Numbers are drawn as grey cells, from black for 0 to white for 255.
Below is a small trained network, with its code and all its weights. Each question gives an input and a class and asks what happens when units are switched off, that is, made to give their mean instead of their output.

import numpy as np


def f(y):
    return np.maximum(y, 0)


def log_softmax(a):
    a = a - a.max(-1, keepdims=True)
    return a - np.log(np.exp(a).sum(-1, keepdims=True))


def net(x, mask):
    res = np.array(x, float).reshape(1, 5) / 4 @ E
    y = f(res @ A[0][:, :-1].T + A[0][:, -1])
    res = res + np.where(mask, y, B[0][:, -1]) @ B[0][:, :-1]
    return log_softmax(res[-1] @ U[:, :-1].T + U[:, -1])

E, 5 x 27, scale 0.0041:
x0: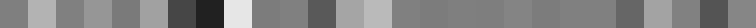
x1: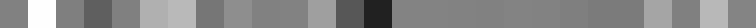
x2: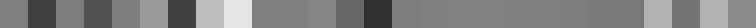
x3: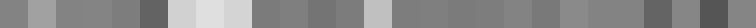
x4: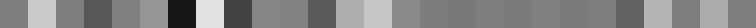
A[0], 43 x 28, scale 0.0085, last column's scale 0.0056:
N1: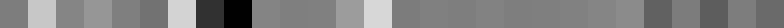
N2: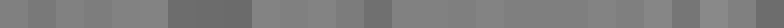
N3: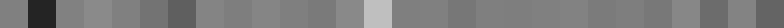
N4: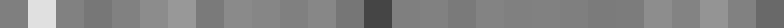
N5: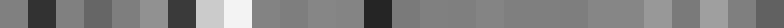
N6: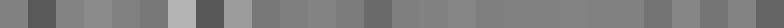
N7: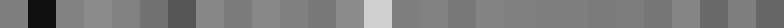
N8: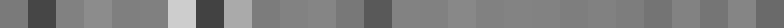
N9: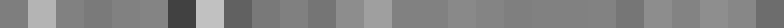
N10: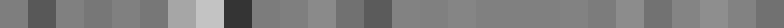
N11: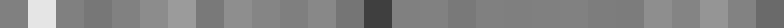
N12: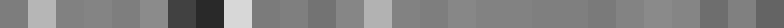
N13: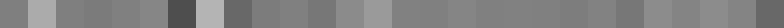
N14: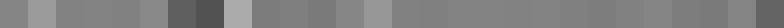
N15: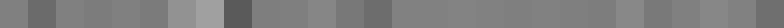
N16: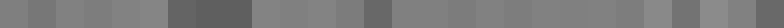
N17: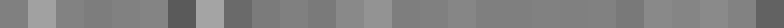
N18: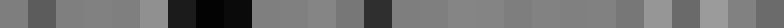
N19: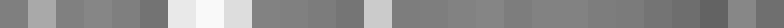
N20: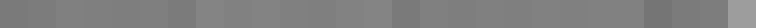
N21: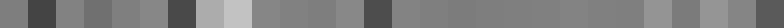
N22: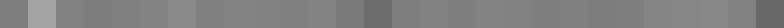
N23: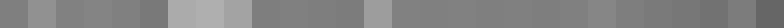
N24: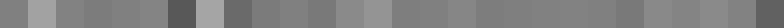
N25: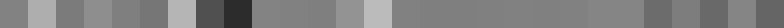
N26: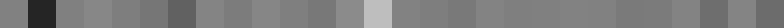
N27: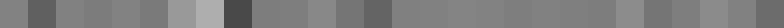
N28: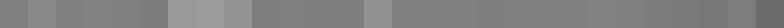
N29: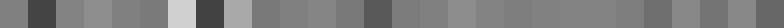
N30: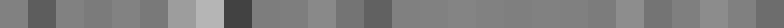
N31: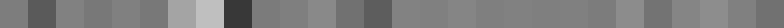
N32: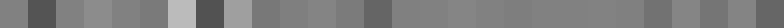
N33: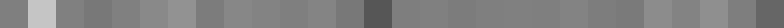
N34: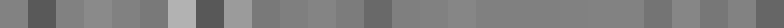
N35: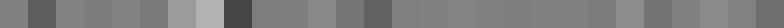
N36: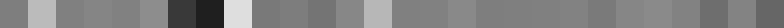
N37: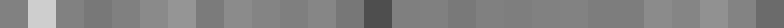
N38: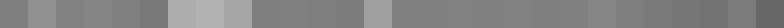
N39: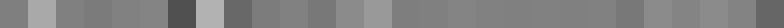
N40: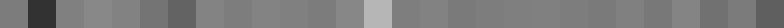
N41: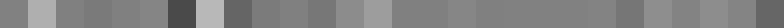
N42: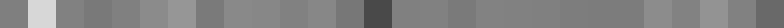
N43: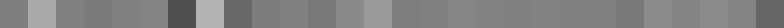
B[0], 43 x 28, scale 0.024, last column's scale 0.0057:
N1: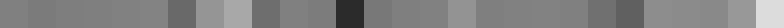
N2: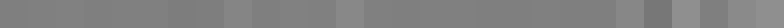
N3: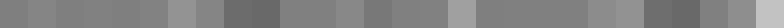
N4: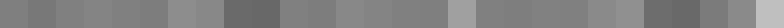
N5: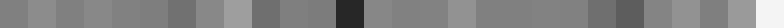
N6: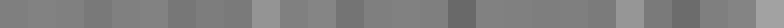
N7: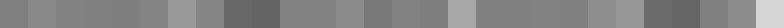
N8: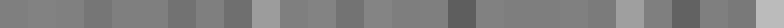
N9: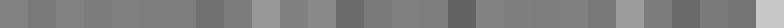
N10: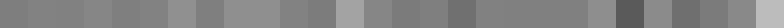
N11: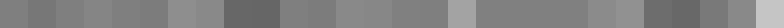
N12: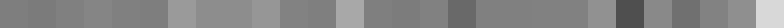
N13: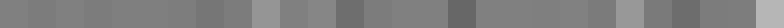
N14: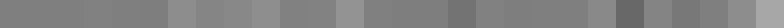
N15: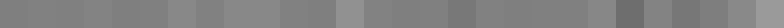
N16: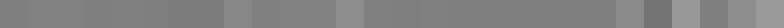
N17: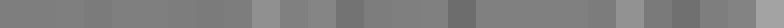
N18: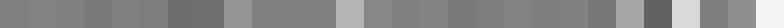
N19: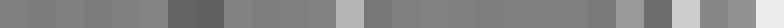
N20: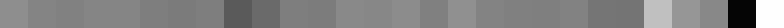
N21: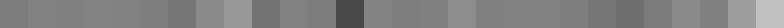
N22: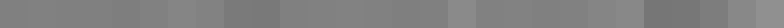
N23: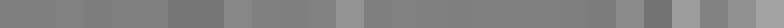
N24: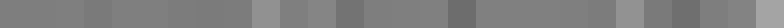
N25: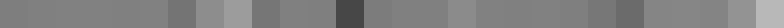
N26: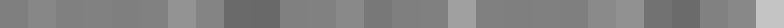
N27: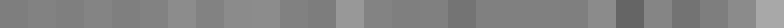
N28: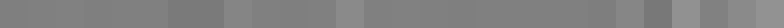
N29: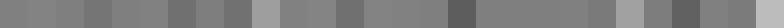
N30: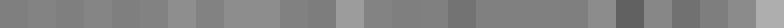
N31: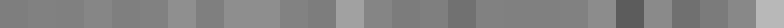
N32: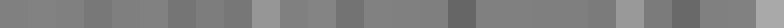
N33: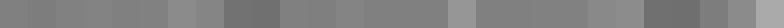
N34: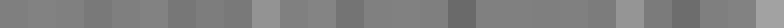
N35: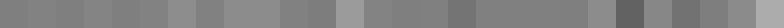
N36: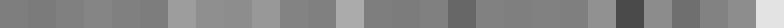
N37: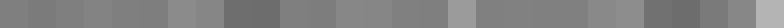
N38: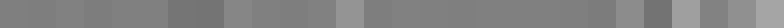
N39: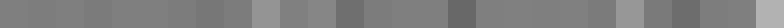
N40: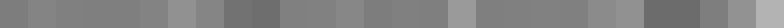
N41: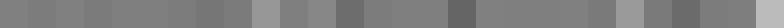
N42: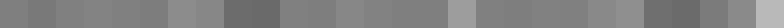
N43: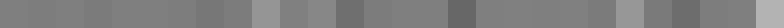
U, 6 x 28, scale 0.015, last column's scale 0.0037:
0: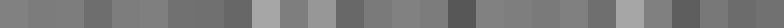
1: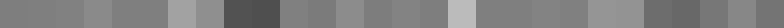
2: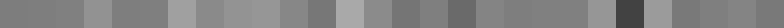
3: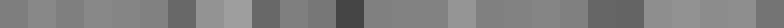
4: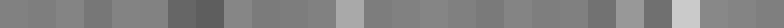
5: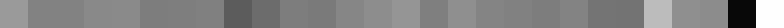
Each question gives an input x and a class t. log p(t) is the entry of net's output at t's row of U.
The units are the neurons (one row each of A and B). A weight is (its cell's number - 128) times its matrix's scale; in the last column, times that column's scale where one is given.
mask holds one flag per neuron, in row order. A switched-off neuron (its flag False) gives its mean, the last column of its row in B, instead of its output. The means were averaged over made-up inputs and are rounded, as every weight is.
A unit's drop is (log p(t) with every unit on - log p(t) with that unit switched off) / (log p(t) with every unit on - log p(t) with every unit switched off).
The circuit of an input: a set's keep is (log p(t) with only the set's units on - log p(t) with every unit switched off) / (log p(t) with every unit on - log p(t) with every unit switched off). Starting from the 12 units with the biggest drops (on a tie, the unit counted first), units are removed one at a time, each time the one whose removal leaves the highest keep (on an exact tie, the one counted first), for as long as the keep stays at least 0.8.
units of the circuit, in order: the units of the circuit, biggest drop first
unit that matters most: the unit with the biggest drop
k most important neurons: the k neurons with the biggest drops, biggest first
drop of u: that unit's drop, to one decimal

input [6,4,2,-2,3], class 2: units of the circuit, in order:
[N36]
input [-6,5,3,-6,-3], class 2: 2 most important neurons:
[N19, N10]
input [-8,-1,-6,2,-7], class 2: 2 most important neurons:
[N10, N31]
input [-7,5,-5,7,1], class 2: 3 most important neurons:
[N18, N10, N31]
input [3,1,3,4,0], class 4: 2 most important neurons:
[N19, N1]
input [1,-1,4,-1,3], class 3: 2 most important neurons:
[N5, N21]
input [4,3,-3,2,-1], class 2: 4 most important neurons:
[N5, N36, N12, N7]
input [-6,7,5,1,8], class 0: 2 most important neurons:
[N9, N41]
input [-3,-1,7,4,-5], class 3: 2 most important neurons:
[N5, N21]
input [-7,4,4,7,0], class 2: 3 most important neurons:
[N18, N10, N31]
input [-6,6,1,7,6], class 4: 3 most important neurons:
[N19, N38, N23]
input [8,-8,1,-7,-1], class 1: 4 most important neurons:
[N7, N3, N26, N40]
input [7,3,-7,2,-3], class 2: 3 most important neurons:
[N36, N12, N5]
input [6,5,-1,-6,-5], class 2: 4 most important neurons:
[N36, N12, N19, N14]
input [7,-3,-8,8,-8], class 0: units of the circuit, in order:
[N29]
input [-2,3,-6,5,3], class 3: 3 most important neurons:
[N1, N18, N25]
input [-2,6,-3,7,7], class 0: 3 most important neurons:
[N18, N9, N41]
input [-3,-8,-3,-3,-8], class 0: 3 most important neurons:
[N29, N8, N32]
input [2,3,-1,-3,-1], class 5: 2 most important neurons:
[N19, N7]
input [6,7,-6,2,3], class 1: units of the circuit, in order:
[N11]
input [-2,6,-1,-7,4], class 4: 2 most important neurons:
[N18, N7]
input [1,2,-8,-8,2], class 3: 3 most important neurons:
[N1, N25, N19]
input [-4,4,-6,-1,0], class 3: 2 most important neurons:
[N1, N25]
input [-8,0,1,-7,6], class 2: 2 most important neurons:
[N10, N31]
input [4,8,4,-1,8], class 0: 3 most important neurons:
[N9, N41, N13]
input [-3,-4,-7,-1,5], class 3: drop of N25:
0.2
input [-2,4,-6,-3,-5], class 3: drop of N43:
0.1
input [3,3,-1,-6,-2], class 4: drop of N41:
0.0
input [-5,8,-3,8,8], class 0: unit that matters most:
N9
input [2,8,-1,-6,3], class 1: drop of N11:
0.1
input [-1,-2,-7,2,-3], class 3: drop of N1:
0.3
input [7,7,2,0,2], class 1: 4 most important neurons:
[N11, N4, N42, N37]
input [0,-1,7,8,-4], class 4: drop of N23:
0.2
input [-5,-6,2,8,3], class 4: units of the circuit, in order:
[N19]
